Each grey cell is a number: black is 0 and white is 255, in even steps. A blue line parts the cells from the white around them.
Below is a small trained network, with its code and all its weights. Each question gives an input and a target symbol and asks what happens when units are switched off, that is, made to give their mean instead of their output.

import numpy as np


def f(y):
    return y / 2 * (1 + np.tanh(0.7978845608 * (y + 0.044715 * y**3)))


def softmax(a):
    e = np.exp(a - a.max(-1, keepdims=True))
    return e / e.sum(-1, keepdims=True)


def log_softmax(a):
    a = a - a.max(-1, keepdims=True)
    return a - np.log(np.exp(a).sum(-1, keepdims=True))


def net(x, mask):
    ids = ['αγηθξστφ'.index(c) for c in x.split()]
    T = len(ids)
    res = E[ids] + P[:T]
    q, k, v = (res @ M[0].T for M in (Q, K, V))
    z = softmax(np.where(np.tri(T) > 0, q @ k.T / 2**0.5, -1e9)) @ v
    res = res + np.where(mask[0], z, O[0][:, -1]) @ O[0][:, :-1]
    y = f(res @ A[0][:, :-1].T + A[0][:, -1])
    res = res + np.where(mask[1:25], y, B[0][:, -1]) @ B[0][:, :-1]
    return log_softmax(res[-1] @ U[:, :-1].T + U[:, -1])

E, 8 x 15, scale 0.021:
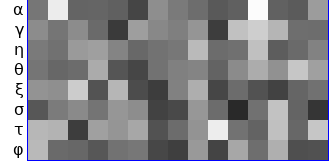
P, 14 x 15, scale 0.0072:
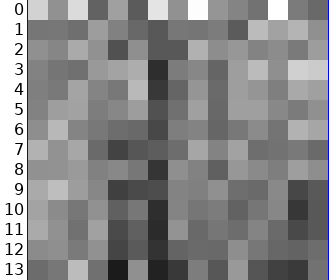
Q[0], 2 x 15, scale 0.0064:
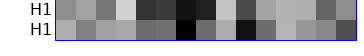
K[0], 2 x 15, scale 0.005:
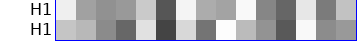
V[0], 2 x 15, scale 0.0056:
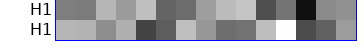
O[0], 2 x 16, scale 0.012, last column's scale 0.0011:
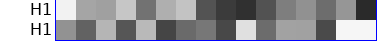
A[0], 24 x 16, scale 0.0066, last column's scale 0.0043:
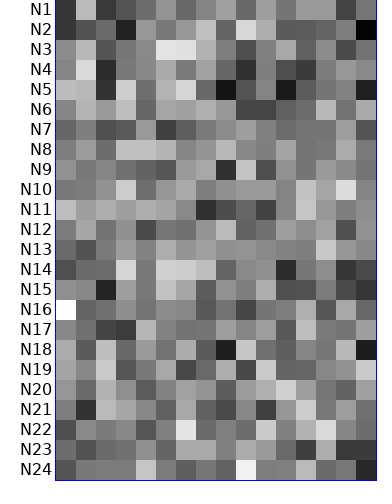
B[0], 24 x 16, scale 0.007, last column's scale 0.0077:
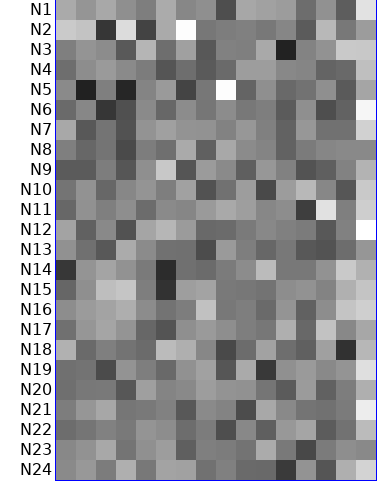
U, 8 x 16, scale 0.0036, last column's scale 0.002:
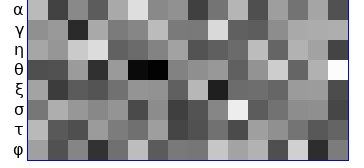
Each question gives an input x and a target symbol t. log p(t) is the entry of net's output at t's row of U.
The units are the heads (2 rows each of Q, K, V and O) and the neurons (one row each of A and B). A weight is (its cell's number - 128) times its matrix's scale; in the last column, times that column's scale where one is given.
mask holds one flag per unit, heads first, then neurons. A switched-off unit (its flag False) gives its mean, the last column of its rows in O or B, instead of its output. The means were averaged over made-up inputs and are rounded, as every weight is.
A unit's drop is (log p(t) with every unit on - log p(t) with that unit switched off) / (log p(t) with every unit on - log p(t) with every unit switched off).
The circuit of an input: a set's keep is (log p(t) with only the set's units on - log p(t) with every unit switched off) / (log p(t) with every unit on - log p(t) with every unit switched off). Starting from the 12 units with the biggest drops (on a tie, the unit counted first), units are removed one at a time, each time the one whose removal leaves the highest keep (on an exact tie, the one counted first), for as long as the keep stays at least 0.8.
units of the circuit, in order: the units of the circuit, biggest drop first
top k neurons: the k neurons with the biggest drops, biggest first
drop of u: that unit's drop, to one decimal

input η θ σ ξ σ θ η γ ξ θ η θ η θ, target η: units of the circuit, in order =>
[H1, N16, N6]
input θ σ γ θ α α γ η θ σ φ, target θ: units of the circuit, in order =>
[H1]
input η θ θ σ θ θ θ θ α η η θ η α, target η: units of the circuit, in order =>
[H1, N16, N6]
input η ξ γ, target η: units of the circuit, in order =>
[H1, N16]
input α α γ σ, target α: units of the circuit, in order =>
[H1, N18, N24]
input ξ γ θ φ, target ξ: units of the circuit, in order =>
[N5, H1]
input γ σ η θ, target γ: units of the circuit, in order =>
[N2, H1]
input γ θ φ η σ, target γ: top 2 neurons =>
[N2, N24]
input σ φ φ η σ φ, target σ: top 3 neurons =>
[N3, N15, N14]
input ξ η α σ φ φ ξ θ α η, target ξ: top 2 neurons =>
[N5, N6]
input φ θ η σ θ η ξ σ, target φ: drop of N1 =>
0.2
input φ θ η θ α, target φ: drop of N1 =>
0.2
